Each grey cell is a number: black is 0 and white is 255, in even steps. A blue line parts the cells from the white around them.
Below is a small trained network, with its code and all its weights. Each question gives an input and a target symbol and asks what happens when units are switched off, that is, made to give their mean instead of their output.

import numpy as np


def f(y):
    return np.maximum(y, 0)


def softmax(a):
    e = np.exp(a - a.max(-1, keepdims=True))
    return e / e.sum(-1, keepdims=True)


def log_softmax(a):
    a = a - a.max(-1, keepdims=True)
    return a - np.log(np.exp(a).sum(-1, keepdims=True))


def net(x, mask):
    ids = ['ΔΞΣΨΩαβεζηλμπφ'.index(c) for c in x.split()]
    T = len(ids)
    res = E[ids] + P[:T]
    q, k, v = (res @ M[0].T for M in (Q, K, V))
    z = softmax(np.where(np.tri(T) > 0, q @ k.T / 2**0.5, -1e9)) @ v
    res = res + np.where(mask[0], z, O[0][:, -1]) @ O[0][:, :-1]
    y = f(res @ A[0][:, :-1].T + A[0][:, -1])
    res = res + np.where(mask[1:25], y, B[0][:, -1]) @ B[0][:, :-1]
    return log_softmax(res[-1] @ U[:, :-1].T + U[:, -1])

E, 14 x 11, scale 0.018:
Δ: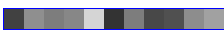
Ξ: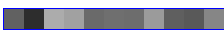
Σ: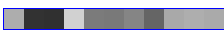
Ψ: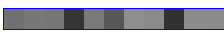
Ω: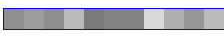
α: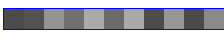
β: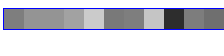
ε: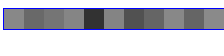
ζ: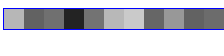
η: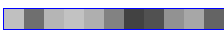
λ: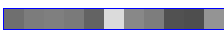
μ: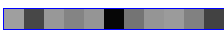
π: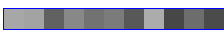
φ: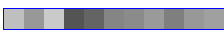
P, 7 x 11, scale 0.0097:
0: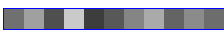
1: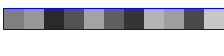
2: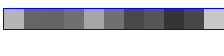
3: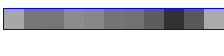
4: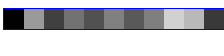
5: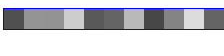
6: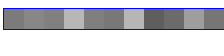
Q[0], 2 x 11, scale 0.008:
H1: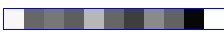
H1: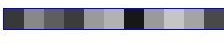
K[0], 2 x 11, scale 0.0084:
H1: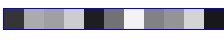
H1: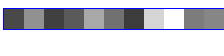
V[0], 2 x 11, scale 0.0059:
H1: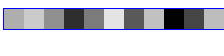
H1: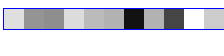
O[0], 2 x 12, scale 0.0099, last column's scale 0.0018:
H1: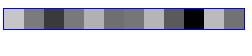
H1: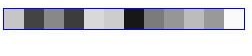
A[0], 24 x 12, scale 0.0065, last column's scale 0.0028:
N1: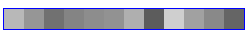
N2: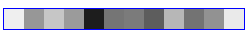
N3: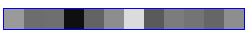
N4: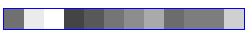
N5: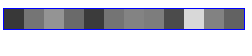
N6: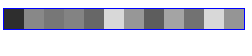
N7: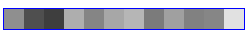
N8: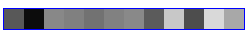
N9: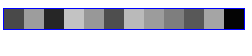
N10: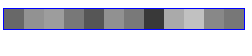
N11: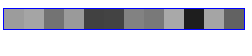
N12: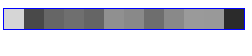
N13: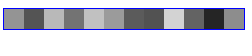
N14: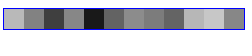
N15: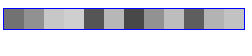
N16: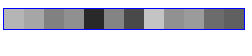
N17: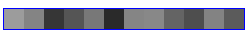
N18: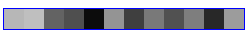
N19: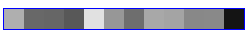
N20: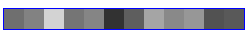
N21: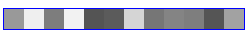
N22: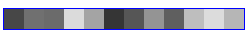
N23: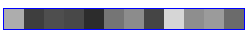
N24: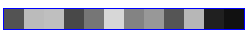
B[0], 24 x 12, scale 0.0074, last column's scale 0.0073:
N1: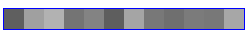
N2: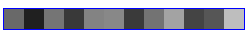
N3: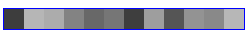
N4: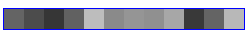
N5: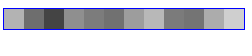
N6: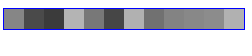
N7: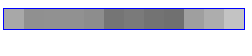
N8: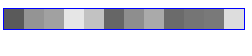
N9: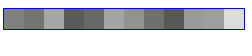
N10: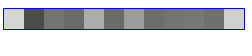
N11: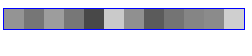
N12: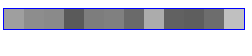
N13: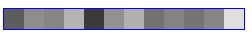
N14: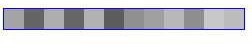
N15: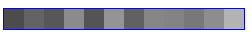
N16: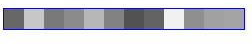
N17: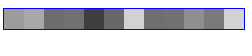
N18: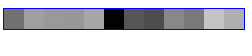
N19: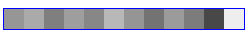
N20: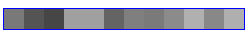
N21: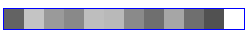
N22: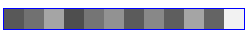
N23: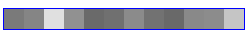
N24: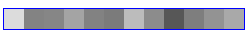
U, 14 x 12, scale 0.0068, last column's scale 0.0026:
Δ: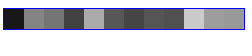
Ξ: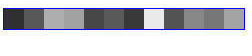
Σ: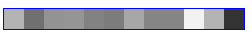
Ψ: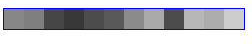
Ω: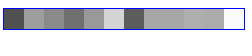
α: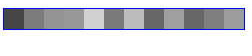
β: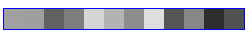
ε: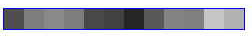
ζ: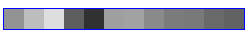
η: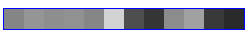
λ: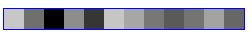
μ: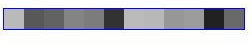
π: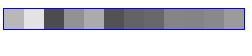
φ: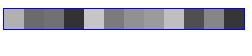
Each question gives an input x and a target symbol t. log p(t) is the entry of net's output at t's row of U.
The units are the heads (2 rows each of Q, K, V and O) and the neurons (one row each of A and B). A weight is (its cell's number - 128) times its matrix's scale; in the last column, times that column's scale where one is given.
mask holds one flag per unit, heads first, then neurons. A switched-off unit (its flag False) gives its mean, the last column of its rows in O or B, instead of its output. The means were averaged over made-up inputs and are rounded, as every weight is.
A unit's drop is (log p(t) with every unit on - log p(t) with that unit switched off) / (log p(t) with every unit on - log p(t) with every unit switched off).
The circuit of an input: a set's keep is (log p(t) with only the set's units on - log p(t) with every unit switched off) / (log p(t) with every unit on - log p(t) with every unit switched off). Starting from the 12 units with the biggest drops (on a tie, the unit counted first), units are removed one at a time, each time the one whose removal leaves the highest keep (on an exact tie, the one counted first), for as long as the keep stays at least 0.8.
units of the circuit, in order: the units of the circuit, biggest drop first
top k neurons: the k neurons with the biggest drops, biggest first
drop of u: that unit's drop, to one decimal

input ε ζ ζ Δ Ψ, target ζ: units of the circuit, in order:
(H1 N11 N9)
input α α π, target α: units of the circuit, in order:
(H1 N21 N4)
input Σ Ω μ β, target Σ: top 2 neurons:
(N24 N21)
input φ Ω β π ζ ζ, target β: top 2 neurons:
(N19 N12)
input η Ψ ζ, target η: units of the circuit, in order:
(H1)
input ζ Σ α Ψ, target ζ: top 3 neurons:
(N21 N11 N17)
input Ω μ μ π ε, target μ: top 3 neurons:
(N10 N5 N24)
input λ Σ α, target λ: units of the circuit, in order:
(H1 N17)
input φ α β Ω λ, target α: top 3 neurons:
(N21 N18 N4)
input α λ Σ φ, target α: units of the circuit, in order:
(H1 N4)
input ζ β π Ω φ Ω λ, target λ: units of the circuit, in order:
(H1 N21)
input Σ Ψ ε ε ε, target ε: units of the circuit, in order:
(N18 N21)
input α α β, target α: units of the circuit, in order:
(H1 N21)
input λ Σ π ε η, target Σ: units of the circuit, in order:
(H1 N24 N21)
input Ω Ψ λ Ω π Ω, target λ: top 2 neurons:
(N11 N17)
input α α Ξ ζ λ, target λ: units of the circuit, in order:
(N6 N24)
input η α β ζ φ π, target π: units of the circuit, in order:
(N18 H1 N16)
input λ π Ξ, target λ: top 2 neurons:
(N17 N11)
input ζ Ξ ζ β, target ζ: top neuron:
(N9)
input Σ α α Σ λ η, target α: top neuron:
(N21)
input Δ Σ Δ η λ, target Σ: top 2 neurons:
(N24 N18)
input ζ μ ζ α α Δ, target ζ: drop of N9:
0.2
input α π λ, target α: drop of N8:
-0.1
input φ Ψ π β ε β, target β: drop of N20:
0.0
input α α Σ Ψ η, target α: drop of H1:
1.2
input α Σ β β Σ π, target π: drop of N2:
0.1
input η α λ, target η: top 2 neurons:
(N19 N5)
